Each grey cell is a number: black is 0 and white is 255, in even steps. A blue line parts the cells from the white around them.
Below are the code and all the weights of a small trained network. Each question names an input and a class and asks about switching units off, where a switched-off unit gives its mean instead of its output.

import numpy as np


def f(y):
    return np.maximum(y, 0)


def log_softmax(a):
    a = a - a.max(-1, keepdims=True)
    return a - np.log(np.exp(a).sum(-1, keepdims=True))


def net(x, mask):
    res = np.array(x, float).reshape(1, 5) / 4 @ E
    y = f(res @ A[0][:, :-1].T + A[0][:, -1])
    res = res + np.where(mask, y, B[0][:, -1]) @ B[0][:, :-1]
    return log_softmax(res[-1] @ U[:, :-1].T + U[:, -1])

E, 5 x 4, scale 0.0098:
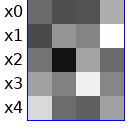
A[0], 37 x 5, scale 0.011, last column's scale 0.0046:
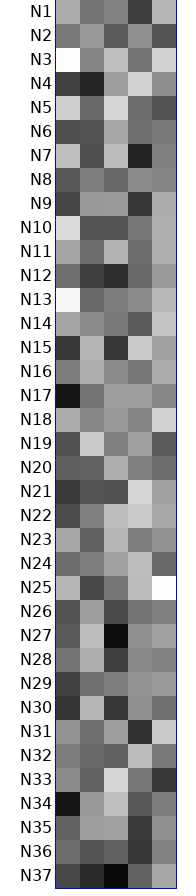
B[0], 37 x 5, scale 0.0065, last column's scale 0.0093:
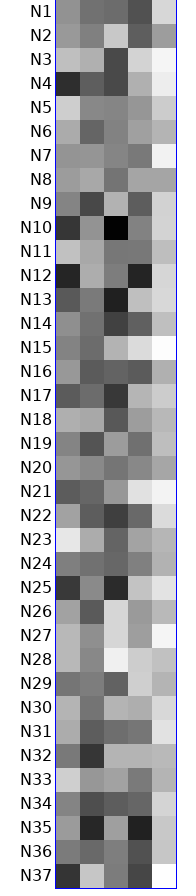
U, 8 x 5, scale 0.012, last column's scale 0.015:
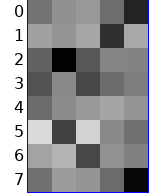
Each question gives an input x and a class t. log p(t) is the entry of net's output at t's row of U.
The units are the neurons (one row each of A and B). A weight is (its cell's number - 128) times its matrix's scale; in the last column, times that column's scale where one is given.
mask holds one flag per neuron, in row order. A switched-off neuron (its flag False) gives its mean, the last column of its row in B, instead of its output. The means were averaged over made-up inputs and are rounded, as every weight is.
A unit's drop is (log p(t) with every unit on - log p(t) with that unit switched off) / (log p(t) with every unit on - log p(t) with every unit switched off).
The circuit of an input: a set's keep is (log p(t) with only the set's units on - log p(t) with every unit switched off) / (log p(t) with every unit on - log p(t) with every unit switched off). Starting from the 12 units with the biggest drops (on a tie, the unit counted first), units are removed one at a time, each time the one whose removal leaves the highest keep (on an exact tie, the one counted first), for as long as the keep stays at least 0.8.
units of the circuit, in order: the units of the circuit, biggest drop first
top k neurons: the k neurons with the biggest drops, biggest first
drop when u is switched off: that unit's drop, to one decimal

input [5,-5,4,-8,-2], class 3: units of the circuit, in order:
[N37]
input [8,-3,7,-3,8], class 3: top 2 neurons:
[N37; N12]
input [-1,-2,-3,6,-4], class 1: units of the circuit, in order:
[N15; N21]
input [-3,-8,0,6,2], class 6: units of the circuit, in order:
[N3; N13]
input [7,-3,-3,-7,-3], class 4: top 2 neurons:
[N37; N12]
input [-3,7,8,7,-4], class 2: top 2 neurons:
[N4; N17]
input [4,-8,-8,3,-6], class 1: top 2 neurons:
[N15; N21]
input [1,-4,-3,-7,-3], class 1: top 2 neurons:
[N37; N12]
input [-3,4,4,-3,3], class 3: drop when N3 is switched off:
-0.1
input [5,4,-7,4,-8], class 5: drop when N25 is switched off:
0.2
